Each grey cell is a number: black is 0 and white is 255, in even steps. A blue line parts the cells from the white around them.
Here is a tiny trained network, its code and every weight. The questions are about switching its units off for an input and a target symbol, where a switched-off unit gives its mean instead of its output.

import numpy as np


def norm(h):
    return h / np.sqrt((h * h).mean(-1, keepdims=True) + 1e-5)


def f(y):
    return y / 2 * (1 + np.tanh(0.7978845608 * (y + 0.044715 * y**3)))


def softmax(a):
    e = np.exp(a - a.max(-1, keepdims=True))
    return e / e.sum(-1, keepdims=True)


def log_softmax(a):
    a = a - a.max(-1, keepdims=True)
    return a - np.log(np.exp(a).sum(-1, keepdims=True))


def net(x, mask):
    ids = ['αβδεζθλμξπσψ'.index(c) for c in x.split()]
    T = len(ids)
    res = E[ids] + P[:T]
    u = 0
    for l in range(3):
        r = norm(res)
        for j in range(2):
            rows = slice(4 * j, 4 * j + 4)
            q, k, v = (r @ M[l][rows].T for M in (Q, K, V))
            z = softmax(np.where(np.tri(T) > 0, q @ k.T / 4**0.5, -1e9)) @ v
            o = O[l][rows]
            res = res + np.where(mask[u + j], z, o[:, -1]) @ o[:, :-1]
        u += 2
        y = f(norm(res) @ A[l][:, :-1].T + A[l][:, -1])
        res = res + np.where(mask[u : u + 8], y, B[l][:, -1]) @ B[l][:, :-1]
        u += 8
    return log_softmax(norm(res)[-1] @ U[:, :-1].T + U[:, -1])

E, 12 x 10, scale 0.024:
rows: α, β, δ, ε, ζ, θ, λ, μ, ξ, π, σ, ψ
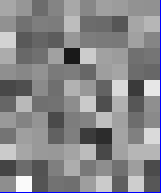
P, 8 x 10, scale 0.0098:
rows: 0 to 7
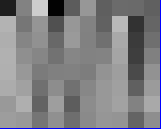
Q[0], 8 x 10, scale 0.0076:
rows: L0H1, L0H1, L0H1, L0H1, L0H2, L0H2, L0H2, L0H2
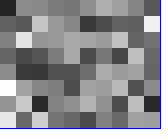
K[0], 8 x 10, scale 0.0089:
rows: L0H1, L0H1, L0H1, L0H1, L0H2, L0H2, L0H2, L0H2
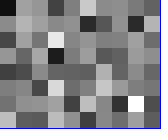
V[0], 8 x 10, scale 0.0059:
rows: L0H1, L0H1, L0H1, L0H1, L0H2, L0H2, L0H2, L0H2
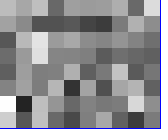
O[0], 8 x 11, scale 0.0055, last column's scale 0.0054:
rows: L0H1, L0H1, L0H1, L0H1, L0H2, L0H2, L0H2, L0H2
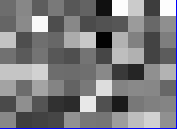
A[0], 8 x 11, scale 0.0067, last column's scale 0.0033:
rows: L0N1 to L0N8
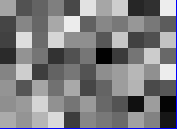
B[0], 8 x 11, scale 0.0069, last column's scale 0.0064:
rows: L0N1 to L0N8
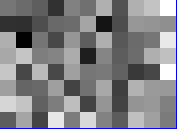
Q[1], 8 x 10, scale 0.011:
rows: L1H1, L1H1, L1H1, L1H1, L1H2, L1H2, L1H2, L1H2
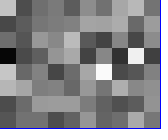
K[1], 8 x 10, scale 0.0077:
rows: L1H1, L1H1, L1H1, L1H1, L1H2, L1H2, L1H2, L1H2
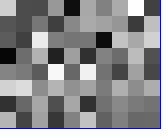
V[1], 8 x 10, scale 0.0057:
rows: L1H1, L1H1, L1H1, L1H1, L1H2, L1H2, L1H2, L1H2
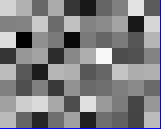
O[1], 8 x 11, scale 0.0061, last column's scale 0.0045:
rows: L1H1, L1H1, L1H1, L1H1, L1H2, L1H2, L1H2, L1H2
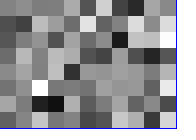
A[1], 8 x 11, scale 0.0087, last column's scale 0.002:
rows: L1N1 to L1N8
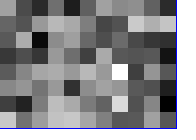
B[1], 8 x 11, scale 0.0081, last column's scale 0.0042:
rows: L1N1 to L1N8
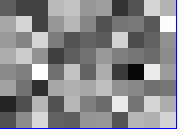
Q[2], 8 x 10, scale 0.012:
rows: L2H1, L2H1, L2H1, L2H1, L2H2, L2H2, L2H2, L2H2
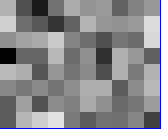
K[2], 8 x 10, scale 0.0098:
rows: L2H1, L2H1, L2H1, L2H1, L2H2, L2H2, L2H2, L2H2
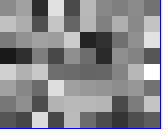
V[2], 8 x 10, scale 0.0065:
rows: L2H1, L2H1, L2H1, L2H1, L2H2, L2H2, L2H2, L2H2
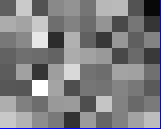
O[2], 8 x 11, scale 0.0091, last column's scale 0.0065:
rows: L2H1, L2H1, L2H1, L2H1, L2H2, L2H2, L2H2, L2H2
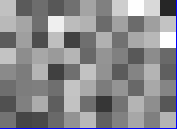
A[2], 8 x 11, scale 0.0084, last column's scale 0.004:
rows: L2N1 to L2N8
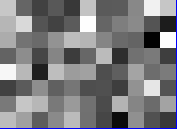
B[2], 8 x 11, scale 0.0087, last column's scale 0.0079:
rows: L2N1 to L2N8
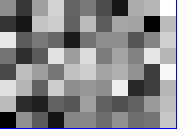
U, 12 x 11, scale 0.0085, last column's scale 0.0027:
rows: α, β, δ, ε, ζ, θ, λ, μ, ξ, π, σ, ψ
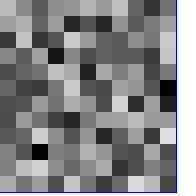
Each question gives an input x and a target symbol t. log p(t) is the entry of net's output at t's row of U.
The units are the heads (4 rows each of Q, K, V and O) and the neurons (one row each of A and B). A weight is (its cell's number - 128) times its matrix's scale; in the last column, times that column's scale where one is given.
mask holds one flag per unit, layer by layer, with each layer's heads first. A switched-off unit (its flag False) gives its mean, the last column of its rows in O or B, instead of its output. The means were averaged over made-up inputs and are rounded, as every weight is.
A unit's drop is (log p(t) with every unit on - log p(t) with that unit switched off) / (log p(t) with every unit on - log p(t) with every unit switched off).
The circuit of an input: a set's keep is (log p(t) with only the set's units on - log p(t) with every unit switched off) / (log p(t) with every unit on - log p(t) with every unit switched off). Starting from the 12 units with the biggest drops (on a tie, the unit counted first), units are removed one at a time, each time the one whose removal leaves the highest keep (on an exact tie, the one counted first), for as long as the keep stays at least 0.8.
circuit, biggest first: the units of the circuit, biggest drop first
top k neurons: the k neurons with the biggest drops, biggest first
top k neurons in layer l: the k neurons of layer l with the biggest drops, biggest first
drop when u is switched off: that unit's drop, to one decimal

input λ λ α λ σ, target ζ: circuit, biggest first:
L0H2
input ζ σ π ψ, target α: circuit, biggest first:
L1H1, L2H1
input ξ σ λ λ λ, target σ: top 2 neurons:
L0N3, L0N7
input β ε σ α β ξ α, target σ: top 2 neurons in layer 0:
L0N1, L0N5
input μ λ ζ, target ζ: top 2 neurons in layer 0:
L0N3, L0N6
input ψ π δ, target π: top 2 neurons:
L0N5, L2N4
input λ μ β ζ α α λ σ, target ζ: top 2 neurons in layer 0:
L0N6, L0N2
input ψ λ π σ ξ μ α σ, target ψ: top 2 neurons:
L1N7, L1N2
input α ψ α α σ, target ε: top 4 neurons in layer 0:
L0N3, L0N2, L0N6, L0N4
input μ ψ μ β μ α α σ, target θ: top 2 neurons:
L1N7, L1N2
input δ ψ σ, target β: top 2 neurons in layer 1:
L1N3, L1N4
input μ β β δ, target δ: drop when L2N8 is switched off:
0.1
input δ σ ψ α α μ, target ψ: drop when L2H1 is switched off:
0.3
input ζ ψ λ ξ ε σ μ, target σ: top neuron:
L0N1
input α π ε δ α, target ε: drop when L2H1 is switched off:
1.0
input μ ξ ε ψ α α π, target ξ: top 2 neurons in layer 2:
L2N2, L2N1
